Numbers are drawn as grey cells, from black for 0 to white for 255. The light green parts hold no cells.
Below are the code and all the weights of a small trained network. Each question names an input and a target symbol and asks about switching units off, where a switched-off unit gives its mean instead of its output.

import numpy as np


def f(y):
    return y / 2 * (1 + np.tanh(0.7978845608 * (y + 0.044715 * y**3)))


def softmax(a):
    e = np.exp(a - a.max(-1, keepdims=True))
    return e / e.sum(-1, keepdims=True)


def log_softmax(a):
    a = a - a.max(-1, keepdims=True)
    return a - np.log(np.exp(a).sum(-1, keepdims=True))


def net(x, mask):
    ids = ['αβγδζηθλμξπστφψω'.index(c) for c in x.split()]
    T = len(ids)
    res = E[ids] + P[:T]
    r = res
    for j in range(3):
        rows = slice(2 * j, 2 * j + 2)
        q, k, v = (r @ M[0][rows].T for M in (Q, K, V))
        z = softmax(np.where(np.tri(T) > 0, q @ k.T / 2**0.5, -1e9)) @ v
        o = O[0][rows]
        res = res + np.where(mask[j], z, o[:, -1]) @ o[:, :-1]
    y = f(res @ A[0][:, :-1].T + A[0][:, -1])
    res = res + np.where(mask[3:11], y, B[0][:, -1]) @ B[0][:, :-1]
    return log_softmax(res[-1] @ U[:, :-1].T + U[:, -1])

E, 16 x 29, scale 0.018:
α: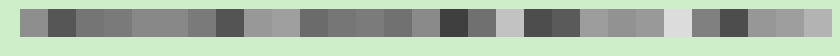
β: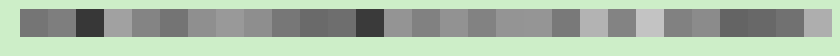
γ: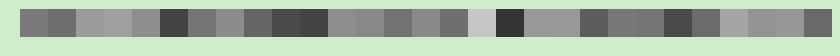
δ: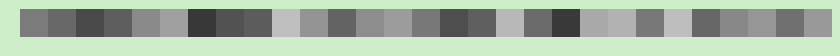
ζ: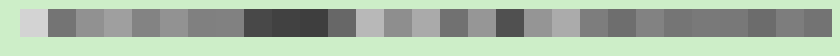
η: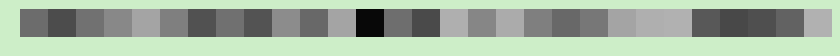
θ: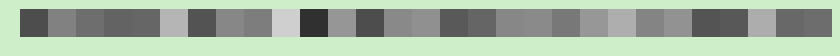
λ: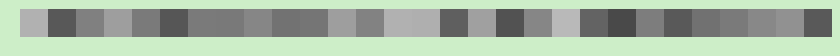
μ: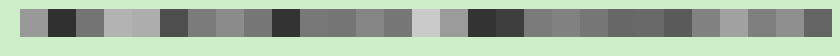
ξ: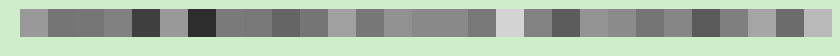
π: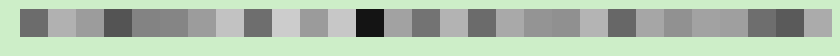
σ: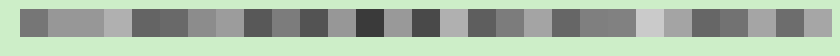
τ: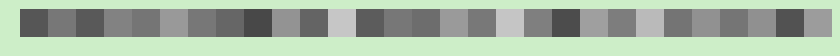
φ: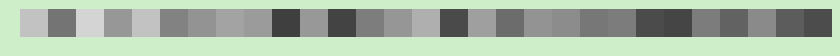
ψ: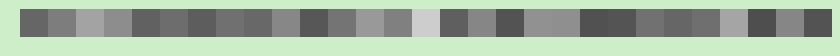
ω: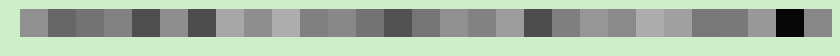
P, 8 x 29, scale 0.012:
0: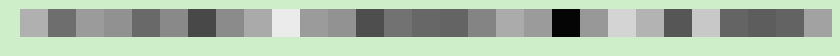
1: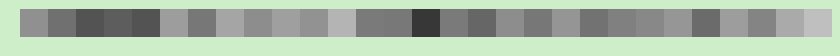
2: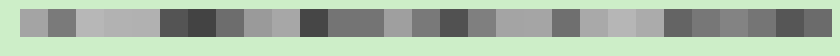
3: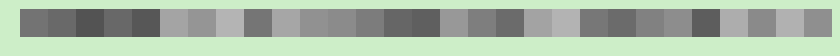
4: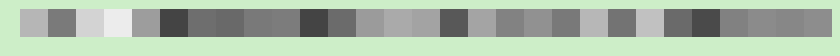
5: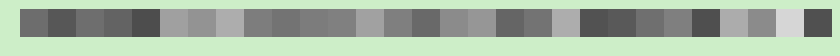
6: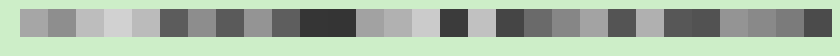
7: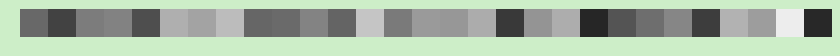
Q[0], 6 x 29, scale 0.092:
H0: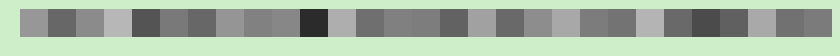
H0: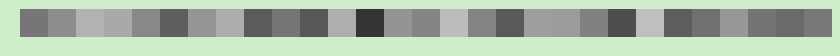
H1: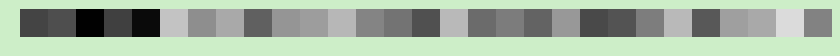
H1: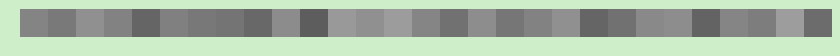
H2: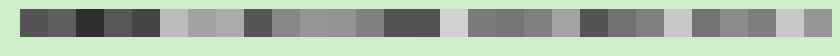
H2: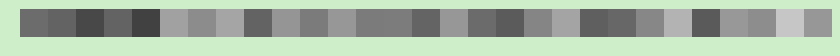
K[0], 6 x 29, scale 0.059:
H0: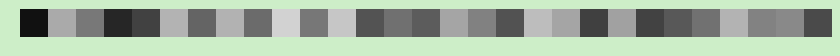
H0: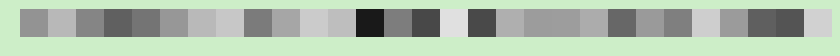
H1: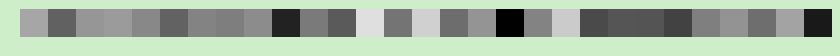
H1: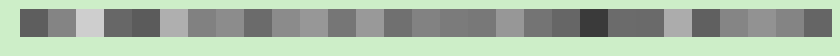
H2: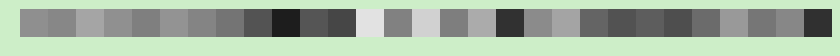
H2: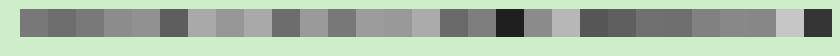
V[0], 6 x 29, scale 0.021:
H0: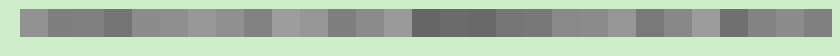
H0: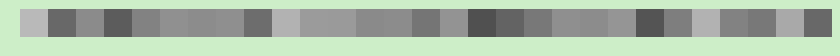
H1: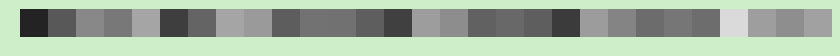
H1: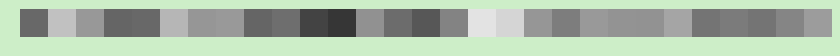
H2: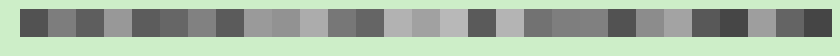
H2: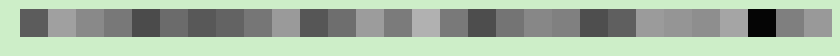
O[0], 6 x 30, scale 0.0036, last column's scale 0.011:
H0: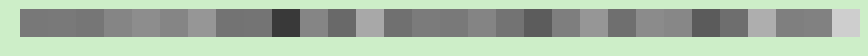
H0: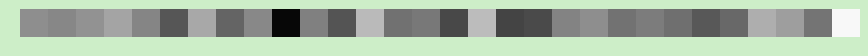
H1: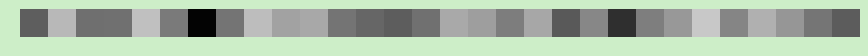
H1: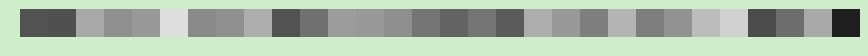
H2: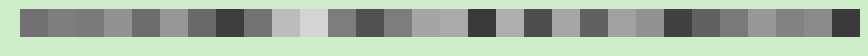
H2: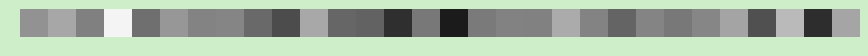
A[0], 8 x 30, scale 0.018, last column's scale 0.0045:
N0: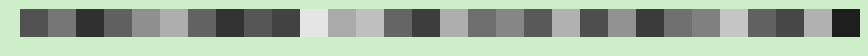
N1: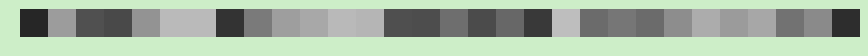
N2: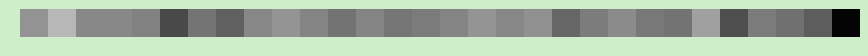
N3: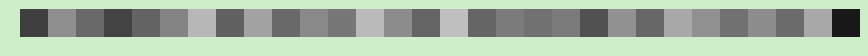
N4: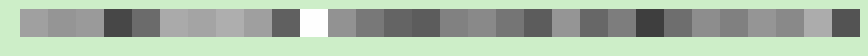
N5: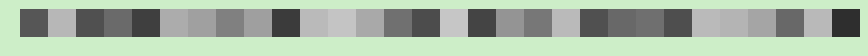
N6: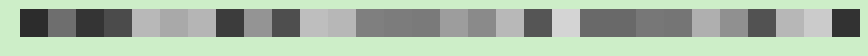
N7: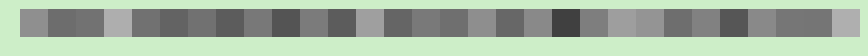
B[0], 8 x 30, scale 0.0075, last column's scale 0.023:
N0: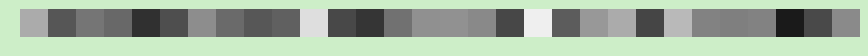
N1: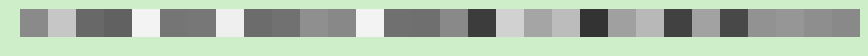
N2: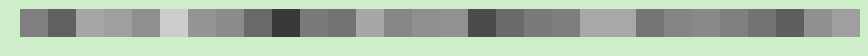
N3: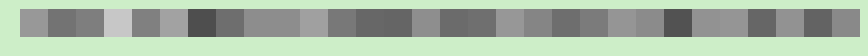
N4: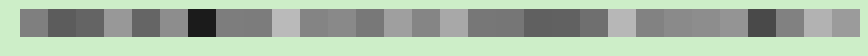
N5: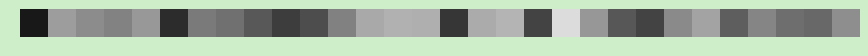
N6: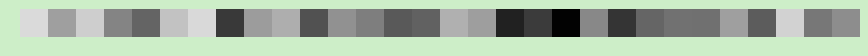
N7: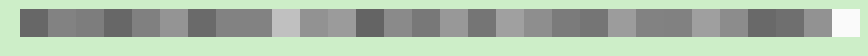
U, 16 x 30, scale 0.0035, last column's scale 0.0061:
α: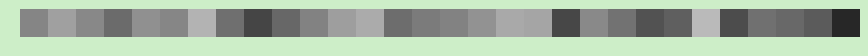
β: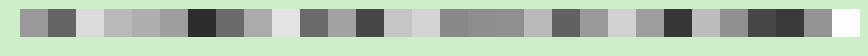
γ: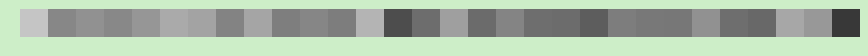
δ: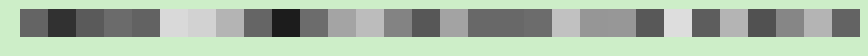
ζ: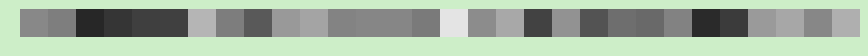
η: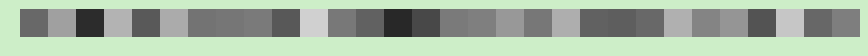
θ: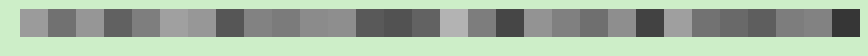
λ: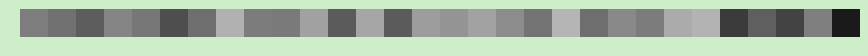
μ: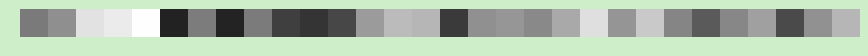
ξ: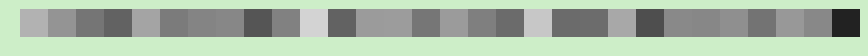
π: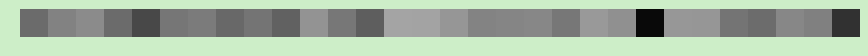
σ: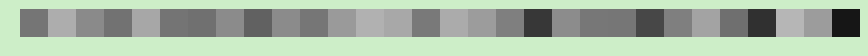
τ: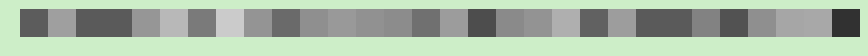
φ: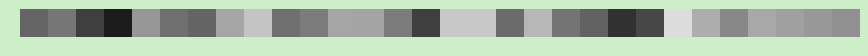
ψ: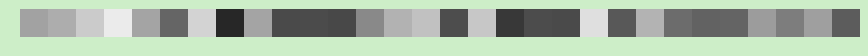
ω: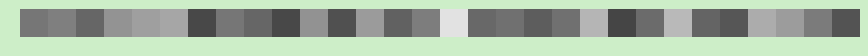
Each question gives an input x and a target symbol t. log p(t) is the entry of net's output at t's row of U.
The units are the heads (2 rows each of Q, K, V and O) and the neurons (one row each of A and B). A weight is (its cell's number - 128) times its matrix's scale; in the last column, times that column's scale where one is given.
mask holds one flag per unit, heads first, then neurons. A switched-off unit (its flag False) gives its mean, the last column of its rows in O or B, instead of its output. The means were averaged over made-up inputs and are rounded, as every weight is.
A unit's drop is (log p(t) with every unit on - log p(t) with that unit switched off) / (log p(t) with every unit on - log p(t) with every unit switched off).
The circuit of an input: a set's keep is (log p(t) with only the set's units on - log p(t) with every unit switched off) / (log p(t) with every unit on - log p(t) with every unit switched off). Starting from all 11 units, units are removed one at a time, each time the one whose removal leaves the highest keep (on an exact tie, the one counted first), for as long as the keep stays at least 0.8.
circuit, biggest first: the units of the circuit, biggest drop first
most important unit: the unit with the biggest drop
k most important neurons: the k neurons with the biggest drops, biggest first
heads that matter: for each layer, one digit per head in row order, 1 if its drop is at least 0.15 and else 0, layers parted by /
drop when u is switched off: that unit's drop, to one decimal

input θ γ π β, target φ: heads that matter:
011
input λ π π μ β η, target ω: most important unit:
H1
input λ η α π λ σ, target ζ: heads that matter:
010
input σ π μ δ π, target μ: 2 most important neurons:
N7; N6
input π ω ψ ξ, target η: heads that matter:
001
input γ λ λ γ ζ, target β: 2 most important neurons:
N7; N5
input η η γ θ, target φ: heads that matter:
011
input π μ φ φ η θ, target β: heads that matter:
001
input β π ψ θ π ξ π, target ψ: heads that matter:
100
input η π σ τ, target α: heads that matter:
010
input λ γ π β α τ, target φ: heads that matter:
011
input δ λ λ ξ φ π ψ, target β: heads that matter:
000
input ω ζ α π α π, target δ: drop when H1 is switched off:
0.6
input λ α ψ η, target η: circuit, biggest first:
H2
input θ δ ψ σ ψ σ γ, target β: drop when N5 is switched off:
0.1
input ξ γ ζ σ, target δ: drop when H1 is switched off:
0.8
